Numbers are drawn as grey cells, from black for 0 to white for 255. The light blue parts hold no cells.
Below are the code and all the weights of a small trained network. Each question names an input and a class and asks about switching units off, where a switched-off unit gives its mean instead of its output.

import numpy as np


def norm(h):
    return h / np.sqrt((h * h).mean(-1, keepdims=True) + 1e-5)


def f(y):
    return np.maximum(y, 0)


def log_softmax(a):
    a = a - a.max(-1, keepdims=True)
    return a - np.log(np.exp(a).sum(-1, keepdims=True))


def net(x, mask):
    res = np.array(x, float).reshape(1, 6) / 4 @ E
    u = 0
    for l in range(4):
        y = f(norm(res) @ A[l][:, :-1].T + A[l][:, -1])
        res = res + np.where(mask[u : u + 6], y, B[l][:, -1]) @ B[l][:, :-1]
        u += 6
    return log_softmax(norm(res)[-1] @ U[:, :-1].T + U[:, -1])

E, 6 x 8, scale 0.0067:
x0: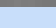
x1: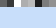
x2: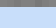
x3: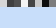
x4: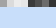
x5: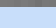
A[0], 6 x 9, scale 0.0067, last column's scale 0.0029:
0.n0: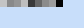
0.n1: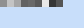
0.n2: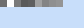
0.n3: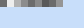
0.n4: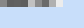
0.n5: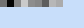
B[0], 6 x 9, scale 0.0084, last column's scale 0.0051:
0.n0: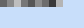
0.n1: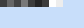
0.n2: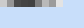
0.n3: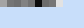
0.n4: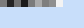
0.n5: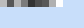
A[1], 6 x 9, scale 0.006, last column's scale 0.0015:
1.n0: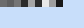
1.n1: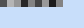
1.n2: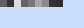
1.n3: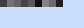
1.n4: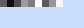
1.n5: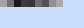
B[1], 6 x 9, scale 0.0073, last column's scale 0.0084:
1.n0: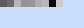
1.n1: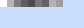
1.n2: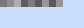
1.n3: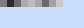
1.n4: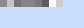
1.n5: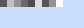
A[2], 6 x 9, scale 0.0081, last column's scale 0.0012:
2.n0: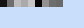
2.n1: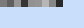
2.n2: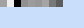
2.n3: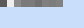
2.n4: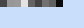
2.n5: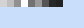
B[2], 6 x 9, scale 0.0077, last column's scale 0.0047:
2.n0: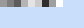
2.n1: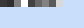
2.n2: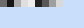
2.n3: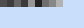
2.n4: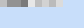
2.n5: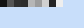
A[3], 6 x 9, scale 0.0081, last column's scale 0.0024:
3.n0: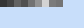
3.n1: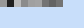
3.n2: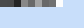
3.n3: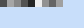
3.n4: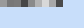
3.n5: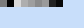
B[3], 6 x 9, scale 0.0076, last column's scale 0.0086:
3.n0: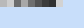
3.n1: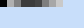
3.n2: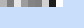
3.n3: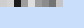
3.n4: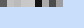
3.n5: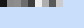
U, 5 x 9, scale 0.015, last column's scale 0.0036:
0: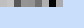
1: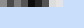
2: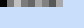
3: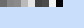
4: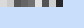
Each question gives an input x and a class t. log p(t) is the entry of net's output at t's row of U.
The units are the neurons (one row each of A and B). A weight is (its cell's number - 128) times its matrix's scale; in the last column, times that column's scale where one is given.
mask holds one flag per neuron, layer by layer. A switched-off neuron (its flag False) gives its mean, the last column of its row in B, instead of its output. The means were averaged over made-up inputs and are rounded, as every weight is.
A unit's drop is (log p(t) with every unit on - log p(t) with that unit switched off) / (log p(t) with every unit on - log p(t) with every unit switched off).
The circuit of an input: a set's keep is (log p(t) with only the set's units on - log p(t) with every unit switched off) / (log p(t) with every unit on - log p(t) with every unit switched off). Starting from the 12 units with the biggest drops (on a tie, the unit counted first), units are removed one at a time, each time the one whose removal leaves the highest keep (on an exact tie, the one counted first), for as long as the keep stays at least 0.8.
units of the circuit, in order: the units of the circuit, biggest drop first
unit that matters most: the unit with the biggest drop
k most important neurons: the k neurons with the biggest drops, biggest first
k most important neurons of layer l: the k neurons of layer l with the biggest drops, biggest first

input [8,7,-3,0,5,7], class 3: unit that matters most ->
2.n0
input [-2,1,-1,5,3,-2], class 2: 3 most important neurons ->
(3.n5 0.n2 1.n5)
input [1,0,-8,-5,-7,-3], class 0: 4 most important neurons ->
(3.n0 2.n2 3.n3 0.n5)
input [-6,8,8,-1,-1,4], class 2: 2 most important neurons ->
(3.n5 0.n1)
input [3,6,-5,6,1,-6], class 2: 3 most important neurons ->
(0.n1 3.n5 2.n5)
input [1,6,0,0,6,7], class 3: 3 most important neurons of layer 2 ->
(2.n0 2.n4 2.n1)
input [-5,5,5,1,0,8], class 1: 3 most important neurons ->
(0.n5 1.n0 2.n5)
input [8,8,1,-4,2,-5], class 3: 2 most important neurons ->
(2.n0 0.n4)
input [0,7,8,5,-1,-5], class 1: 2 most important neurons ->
(0.n5 1.n0)
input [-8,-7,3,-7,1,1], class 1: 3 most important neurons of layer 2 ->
(2.n2 2.n5 2.n3)
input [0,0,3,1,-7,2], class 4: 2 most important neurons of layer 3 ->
(3.n3 3.n5)
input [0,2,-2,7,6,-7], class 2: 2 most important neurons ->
(3.n5 1.n5)
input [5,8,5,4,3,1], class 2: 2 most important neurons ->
(3.n5 0.n1)
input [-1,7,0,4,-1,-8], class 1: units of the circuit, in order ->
(0.n5)
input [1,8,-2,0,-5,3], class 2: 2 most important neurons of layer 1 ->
(1.n0 1.n1)
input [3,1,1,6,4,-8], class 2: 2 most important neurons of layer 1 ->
(1.n5 1.n0)
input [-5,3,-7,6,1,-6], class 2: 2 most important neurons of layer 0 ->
(0.n1 0.n4)
